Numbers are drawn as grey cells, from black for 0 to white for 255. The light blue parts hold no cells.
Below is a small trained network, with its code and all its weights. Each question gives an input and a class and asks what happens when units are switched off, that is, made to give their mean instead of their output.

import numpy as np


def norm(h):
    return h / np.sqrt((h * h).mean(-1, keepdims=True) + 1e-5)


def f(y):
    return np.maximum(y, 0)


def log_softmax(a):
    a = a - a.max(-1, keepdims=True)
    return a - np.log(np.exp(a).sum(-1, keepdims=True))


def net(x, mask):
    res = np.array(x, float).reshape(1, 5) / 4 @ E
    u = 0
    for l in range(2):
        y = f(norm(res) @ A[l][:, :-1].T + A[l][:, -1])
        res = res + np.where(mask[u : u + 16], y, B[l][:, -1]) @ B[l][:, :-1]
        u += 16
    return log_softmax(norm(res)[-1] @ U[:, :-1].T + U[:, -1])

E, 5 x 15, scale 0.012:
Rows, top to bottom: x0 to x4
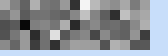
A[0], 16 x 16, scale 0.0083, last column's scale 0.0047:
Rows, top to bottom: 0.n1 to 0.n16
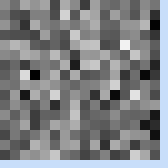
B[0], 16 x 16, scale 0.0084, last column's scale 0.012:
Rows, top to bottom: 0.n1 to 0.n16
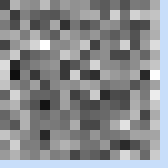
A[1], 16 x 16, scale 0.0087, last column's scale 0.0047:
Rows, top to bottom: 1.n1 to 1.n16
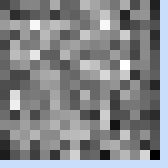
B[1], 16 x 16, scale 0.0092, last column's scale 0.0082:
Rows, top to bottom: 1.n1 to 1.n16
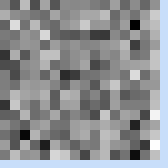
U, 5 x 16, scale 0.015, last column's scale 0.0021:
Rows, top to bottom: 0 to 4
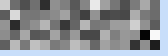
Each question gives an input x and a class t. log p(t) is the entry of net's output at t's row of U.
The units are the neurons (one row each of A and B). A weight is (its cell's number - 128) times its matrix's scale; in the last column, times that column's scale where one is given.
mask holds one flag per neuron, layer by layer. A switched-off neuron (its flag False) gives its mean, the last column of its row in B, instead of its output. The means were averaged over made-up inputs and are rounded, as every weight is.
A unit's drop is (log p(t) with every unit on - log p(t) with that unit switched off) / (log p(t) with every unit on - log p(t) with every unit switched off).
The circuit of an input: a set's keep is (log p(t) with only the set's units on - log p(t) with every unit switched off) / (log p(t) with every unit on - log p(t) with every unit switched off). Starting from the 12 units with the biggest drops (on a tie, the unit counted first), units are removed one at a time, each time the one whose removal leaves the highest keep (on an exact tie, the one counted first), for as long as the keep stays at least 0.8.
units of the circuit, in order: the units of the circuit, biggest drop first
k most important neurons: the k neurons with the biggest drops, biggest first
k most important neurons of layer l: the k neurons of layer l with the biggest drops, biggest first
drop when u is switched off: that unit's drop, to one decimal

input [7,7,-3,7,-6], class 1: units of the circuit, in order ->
(0.n10)
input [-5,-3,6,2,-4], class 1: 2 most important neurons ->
(0.n10; 0.n16)
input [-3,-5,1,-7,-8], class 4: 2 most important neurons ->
(1.n3; 0.n11)
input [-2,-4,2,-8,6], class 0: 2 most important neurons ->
(0.n2; 0.n5)
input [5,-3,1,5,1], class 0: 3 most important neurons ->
(0.n7; 0.n5; 0.n6)
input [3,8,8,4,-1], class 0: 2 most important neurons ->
(0.n7; 0.n2)
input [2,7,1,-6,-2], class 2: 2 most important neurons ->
(0.n5; 0.n3)
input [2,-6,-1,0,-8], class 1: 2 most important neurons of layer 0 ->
(0.n10; 0.n5)
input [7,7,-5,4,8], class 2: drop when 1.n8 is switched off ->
0.2
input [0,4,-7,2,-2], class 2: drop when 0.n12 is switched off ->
0.1
